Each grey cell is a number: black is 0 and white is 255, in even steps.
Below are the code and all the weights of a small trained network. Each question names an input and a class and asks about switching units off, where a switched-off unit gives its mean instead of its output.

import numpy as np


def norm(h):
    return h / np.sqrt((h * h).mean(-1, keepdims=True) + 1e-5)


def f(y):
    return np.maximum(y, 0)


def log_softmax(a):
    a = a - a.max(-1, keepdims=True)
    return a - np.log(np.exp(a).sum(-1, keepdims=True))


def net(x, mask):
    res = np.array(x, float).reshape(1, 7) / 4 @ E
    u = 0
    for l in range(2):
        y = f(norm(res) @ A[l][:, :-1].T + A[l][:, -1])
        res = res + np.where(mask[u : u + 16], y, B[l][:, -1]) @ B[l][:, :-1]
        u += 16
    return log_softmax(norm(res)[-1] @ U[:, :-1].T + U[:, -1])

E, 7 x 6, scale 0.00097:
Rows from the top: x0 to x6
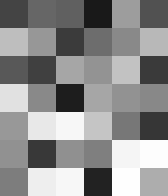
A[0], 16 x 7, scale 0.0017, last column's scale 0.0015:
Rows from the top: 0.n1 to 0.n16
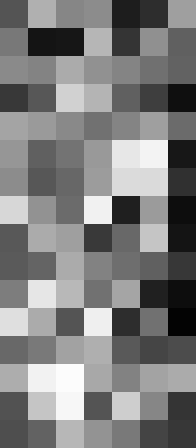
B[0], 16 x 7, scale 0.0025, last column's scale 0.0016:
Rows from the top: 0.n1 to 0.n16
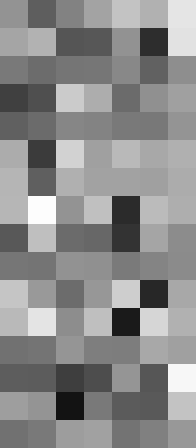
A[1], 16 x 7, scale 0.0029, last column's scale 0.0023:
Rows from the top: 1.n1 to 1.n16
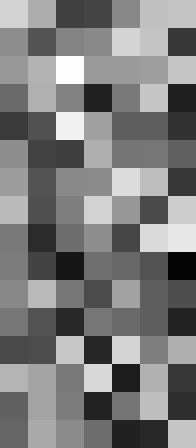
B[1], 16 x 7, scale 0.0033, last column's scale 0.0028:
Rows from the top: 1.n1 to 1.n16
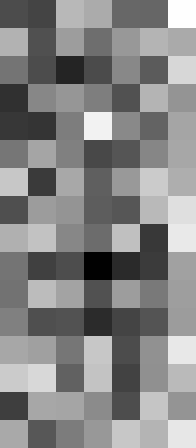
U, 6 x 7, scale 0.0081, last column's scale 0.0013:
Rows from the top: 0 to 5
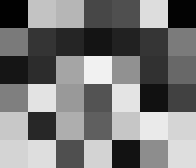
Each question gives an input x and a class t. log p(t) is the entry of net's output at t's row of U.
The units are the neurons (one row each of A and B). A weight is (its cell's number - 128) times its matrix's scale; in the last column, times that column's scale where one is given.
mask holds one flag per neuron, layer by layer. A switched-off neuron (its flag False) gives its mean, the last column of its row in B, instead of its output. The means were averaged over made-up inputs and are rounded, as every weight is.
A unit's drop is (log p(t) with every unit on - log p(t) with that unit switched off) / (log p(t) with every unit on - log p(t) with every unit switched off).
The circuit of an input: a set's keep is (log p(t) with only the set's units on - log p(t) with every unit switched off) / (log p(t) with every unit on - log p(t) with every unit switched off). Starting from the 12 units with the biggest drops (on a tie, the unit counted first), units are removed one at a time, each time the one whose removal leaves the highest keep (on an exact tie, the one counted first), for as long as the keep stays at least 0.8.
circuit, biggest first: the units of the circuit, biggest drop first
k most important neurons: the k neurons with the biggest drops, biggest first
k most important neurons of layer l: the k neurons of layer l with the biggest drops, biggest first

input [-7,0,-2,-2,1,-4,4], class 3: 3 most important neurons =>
[0.n14 1.n13 0.n11]
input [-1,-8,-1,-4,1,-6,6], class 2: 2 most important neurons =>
[1.n5 1.n9]
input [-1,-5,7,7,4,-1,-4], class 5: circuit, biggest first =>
[1.n1 1.n8]
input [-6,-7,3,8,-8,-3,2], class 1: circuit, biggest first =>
[1.n10]
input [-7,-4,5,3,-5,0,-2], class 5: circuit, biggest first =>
[0.n14 0.n8 1.n14]
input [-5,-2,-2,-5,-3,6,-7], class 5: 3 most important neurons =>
[0.n14 1.n14 1.n3]
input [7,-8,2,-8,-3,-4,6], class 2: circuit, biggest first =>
[1.n5 1.n13 1.n8]
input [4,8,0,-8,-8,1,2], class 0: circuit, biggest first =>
[1.n15 1.n4]
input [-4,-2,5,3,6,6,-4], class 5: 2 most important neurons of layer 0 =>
[0.n8 0.n1]
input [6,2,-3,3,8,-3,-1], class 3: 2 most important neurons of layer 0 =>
[0.n11 0.n14]
